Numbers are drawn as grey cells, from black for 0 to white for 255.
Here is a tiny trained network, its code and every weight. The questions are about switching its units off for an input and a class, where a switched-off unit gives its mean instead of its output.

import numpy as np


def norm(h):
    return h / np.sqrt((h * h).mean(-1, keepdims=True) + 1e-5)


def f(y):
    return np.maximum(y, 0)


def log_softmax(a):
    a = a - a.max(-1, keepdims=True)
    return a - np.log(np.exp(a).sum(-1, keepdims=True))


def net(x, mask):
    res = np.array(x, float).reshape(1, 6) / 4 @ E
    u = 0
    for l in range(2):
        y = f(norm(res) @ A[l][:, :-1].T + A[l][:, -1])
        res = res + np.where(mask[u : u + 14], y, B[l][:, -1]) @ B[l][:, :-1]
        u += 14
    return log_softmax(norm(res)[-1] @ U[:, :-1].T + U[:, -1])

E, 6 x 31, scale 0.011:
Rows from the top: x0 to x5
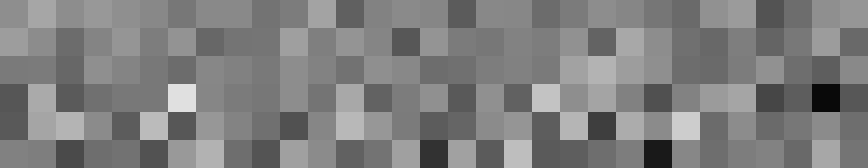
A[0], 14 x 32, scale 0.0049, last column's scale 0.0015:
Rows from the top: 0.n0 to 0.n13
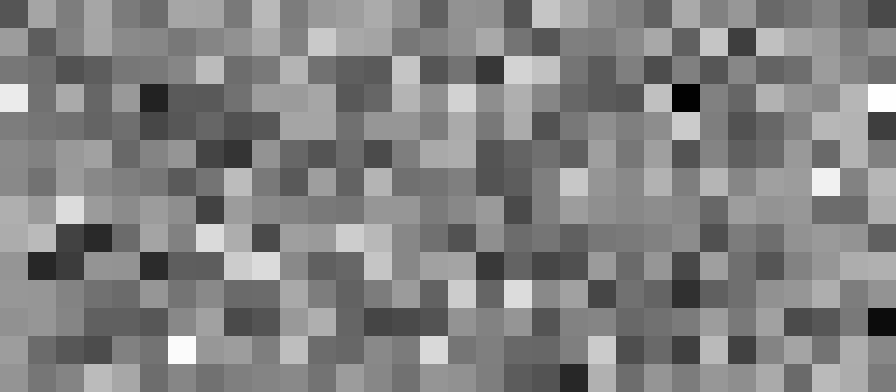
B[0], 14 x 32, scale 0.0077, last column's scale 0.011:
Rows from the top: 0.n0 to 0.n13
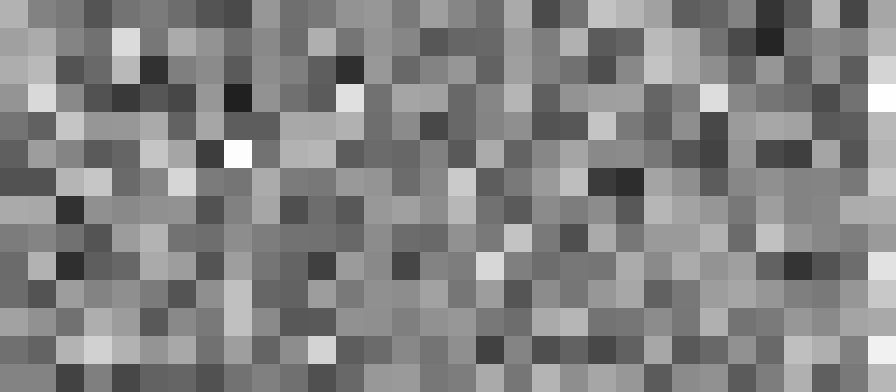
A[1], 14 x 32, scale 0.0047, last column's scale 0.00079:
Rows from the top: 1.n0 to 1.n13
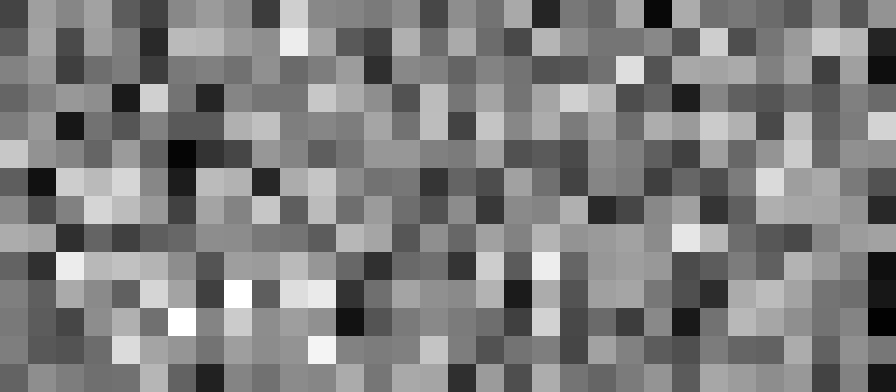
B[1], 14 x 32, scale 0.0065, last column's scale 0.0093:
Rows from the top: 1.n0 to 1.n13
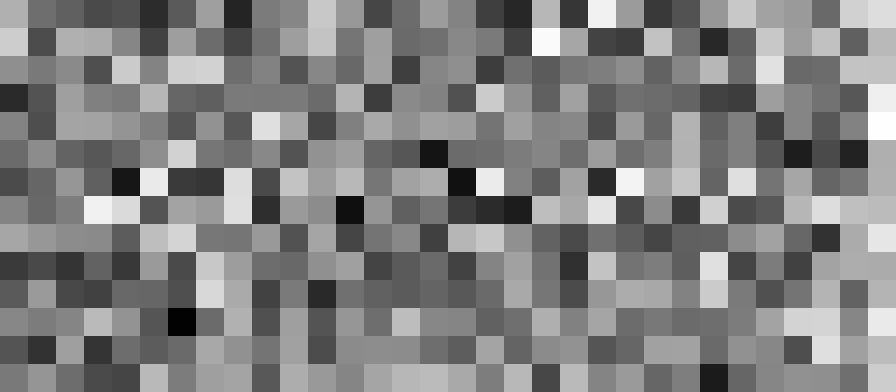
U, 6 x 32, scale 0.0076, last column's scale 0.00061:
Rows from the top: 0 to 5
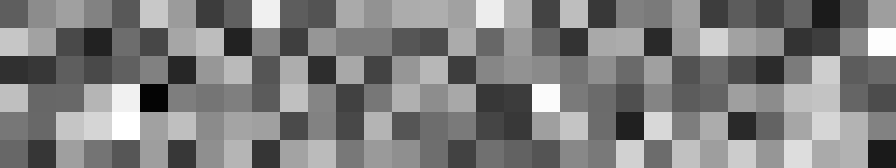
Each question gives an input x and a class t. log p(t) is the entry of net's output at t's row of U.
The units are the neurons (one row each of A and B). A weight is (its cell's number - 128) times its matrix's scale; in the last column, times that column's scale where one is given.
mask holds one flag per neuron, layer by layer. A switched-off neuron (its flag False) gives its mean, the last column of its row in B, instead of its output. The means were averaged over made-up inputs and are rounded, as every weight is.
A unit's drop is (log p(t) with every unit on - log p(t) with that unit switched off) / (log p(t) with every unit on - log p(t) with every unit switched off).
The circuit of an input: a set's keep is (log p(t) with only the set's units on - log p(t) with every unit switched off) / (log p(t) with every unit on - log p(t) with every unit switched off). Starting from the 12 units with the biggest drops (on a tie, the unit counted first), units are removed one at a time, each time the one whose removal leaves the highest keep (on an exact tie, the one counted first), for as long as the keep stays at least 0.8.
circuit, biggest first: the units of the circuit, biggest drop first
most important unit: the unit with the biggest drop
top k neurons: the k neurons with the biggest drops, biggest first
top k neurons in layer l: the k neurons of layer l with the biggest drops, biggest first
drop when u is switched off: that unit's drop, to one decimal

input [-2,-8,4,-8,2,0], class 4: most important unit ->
0.n6
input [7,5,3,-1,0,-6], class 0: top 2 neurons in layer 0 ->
0.n12, 0.n2
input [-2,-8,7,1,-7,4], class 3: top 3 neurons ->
0.n12, 1.n1, 1.n11
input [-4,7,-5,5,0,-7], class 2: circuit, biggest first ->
0.n3, 1.n9
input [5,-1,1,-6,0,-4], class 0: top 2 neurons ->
0.n3, 0.n12
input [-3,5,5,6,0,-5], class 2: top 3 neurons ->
0.n3, 0.n9, 0.n2
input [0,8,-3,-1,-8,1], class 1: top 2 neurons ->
0.n3, 0.n9
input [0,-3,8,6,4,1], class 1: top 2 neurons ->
0.n6, 0.n5
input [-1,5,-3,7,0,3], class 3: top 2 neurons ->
0.n3, 0.n9
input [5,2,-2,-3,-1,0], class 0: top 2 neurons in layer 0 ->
0.n6, 0.n2
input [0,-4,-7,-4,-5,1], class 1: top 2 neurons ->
0.n3, 1.n2
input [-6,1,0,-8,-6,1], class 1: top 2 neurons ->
0.n3, 0.n4
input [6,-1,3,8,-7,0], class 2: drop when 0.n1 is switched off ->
0.1
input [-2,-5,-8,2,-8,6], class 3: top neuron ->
0.n12
